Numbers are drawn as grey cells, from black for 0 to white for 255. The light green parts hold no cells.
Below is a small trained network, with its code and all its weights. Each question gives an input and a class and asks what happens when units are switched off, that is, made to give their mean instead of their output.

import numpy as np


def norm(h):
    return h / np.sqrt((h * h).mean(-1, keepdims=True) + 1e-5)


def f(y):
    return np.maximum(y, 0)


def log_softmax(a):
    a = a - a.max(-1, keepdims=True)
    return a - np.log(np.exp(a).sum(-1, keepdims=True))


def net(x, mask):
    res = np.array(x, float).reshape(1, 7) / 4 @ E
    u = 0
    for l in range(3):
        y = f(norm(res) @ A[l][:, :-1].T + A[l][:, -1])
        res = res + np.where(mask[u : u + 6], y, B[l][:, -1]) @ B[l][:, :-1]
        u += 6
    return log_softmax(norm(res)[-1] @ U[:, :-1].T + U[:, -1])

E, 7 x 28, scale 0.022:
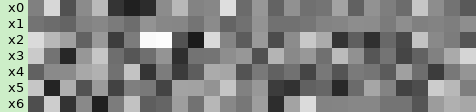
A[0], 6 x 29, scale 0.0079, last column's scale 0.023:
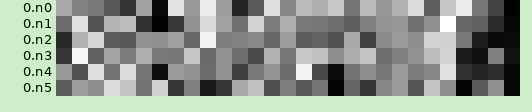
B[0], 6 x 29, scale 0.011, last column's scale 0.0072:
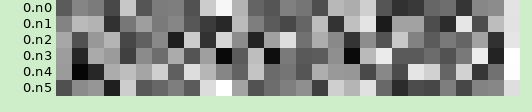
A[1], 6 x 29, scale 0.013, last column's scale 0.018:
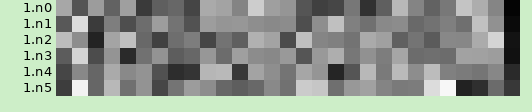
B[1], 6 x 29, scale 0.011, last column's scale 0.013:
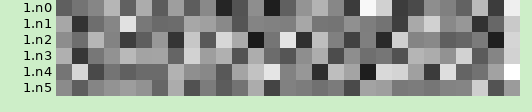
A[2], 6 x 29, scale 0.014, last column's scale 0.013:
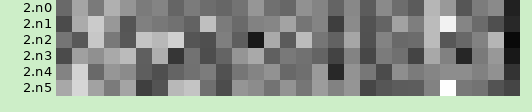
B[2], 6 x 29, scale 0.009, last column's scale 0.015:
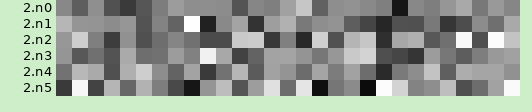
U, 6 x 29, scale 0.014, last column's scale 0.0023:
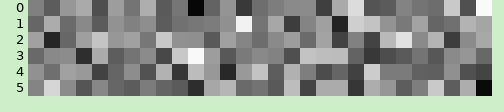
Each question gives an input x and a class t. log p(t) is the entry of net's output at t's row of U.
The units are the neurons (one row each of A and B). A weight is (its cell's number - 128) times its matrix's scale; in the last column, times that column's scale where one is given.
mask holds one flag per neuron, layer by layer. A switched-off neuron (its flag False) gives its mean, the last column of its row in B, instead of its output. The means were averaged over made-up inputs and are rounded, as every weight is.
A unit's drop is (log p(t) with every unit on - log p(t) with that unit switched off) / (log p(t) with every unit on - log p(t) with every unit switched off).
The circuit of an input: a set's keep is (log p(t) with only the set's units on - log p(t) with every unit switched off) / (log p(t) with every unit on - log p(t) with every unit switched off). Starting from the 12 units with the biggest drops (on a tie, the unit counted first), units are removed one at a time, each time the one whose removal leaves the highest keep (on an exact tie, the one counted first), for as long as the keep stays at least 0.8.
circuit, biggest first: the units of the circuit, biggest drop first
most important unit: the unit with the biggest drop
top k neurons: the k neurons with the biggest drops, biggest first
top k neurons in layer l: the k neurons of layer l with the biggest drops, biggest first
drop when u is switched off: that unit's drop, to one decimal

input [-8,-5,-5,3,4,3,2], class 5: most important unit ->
2.n2
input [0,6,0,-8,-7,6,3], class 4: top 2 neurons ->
(0.n2; 0.n5)
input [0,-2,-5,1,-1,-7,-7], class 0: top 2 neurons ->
(0.n3; 1.n3)
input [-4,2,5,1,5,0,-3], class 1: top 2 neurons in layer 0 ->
(0.n0; 0.n3)
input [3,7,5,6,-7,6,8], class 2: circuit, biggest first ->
(1.n3; 1.n1)
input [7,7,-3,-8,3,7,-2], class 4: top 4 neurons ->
(0.n2; 2.n1; 0.n3; 0.n1)
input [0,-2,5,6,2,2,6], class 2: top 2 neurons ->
(1.n1; 1.n3)
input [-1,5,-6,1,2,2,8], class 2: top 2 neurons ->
(1.n3; 1.n1)
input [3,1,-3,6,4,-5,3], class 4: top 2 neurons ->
(1.n2; 1.n0)
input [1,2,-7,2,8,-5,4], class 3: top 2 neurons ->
(0.n5; 2.n3)
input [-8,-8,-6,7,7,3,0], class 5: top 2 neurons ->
(2.n2; 0.n0)
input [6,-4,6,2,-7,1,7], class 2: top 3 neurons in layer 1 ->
(1.n3; 1.n1; 1.n4)
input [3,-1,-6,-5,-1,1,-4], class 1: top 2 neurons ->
(1.n4; 1.n2)
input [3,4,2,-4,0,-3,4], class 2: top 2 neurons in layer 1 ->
(1.n3; 1.n2)
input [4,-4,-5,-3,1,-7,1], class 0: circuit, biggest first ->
(0.n3)
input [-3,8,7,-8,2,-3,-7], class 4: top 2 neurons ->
(0.n2; 1.n4)
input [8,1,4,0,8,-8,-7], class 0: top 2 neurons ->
(0.n3; 1.n5)
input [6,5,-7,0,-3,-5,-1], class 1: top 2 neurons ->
(1.n4; 1.n0)
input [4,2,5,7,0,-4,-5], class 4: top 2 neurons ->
(1.n2; 1.n4)
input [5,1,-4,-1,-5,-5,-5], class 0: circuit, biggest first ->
(0.n3)
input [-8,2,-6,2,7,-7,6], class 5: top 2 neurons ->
(2.n2; 1.n0)
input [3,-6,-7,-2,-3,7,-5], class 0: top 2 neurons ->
(1.n0; 2.n5)
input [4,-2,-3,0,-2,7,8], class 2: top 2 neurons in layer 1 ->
(1.n3; 1.n1)
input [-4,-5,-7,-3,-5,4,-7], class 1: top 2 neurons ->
(1.n4; 1.n3)
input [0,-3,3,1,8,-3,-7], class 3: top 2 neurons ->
(0.n5; 1.n3)
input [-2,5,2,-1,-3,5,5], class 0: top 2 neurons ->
(1.n0; 0.n0)
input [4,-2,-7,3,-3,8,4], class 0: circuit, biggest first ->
(1.n0)
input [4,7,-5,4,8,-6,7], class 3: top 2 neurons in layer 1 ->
(1.n0; 1.n4)
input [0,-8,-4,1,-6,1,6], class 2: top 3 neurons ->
(1.n1; 1.n3; 0.n5)
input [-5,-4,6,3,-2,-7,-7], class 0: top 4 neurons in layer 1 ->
(1.n4; 1.n3; 1.n1; 1.n5)
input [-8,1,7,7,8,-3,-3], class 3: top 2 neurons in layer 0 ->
(0.n5; 0.n1)
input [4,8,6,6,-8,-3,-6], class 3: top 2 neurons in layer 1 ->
(1.n4; 1.n2)
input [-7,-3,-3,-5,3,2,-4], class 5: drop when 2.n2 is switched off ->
1.2
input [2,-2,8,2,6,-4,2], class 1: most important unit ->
2.n5
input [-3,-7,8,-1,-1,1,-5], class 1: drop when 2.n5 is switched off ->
0.7
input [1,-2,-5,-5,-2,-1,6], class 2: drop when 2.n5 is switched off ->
0.2
